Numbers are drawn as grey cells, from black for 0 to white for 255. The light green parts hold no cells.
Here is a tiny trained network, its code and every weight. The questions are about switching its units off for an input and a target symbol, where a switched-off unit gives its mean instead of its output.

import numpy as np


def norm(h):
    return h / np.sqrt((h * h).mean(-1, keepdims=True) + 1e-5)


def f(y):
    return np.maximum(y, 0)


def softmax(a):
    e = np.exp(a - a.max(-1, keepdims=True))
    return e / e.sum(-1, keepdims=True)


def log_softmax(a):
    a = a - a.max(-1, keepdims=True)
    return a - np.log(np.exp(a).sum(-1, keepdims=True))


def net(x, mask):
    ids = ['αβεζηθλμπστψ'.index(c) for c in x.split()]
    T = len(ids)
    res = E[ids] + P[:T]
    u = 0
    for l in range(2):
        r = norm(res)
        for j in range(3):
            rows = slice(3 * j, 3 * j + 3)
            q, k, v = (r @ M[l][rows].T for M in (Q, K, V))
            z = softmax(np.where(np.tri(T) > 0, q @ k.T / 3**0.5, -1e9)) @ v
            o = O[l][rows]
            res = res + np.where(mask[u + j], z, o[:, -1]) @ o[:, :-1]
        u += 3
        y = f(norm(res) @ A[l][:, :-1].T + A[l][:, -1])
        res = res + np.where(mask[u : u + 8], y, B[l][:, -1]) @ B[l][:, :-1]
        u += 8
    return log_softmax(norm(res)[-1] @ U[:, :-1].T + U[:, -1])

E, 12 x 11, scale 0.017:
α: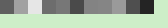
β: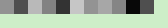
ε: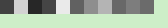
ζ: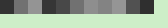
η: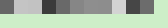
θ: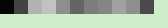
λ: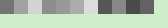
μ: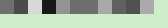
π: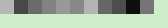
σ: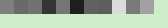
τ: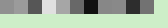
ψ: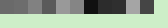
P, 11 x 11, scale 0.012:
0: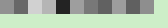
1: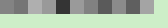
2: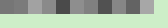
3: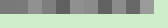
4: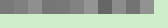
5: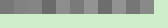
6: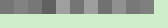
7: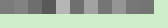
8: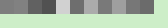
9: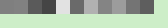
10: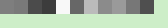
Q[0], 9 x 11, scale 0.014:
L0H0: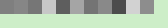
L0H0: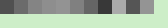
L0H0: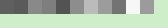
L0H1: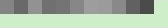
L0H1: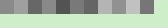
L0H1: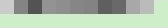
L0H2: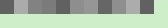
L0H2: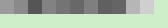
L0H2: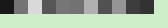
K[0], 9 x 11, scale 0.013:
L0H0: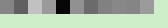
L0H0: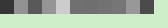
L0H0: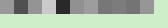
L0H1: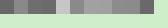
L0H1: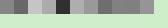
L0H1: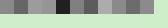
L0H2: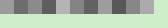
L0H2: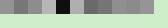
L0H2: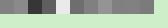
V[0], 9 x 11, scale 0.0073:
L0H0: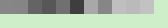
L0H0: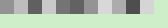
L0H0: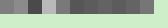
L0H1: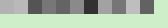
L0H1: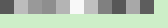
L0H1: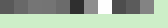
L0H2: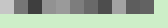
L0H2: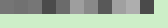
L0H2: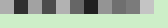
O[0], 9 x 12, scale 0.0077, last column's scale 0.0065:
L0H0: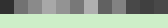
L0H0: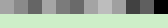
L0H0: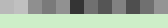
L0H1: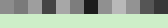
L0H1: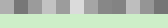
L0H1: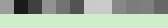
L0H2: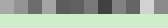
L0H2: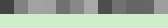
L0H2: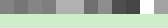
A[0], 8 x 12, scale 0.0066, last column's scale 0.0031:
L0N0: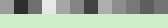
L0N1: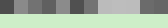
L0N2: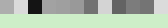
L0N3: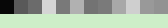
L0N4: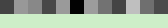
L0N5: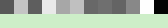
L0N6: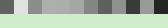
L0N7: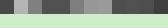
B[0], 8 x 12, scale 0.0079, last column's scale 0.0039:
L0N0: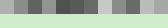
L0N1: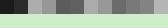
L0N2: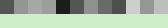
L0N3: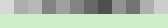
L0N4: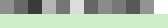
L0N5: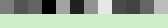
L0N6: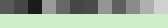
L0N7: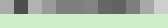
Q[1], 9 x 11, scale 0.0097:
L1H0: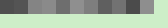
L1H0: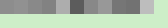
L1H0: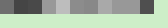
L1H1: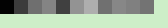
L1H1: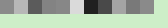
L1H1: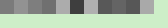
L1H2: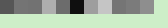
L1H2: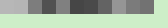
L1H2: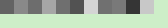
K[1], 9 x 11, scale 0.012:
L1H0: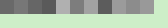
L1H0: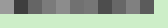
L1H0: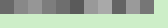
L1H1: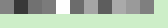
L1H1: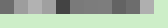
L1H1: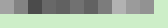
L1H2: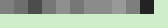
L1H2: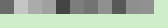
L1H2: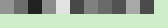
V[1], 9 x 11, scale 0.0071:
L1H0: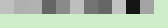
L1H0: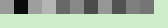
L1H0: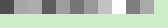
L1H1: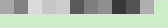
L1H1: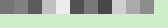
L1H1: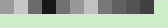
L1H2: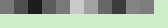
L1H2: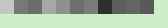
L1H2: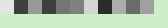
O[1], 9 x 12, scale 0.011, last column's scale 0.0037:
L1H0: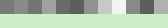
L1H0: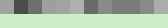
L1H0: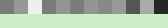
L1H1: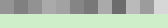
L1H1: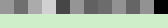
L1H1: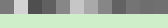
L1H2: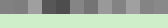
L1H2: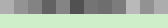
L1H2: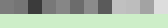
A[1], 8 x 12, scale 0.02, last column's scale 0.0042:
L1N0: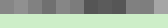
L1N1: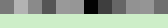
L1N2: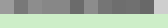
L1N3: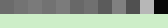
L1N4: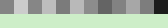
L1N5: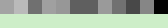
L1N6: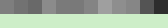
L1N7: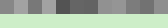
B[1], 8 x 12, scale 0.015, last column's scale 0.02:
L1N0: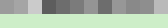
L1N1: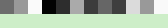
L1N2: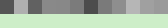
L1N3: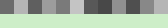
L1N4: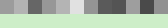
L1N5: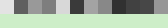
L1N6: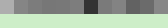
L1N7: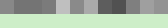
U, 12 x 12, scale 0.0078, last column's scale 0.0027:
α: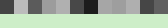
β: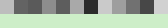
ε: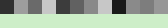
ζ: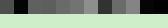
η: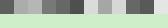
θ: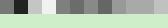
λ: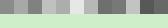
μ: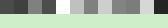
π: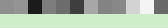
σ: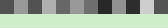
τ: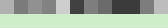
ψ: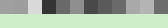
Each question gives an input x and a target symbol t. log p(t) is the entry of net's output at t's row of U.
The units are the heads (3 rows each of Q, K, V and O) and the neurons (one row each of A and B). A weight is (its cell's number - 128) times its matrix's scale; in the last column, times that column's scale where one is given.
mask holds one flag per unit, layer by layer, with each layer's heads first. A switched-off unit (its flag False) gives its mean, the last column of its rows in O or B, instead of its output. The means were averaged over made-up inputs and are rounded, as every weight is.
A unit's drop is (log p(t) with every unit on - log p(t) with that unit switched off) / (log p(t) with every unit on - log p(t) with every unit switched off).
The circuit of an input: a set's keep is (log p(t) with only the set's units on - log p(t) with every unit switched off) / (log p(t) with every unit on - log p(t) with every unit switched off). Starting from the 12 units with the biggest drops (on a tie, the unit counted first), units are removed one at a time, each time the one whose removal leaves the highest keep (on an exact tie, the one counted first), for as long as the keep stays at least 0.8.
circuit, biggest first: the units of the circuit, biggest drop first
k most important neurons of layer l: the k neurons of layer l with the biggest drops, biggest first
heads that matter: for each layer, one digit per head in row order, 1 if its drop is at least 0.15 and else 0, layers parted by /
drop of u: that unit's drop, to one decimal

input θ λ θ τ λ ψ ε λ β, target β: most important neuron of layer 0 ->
(L0N4)
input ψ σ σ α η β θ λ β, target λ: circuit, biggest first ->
(L0H1, L1N1)
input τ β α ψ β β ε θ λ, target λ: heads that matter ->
000 / 010
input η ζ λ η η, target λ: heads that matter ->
011 / 000
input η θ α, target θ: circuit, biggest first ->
(L1N1, L1H1, L0N3)
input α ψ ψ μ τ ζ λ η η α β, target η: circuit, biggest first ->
(L1H0, L1N1)
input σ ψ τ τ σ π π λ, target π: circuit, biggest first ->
(L1N1, L1H2, L1H0)
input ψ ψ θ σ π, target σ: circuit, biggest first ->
(L1N1, L1N3)
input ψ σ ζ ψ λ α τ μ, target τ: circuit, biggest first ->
(L0H0, L1N1)
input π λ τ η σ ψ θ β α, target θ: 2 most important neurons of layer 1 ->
(L1N1, L1N3)
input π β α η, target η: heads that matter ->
101 / 100
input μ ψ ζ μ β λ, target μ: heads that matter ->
001 / 000
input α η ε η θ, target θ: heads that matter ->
000 / 000
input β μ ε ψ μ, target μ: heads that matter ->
010 / 100
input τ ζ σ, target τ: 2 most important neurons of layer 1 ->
(L1N5, L1N1)
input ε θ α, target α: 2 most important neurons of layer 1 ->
(L1N2, L1N1)
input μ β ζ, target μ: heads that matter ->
001 / 010
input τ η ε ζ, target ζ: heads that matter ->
011 / 000
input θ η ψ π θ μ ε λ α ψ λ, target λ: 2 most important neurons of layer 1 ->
(L1N1, L1N0)
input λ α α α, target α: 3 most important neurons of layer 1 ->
(L1N1, L1N6, L1N0)
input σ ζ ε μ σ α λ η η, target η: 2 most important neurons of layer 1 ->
(L1N1, L1N3)
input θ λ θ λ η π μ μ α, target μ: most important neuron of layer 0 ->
(L0N2)
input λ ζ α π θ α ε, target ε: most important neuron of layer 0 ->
(L0N2)
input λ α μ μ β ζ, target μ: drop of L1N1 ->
0.4
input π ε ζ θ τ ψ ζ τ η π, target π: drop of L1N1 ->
0.6
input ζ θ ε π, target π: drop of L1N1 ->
0.5
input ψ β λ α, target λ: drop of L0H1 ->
1.1
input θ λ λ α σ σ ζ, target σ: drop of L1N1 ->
0.2
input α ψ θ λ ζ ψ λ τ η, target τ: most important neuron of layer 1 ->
(L1N5)
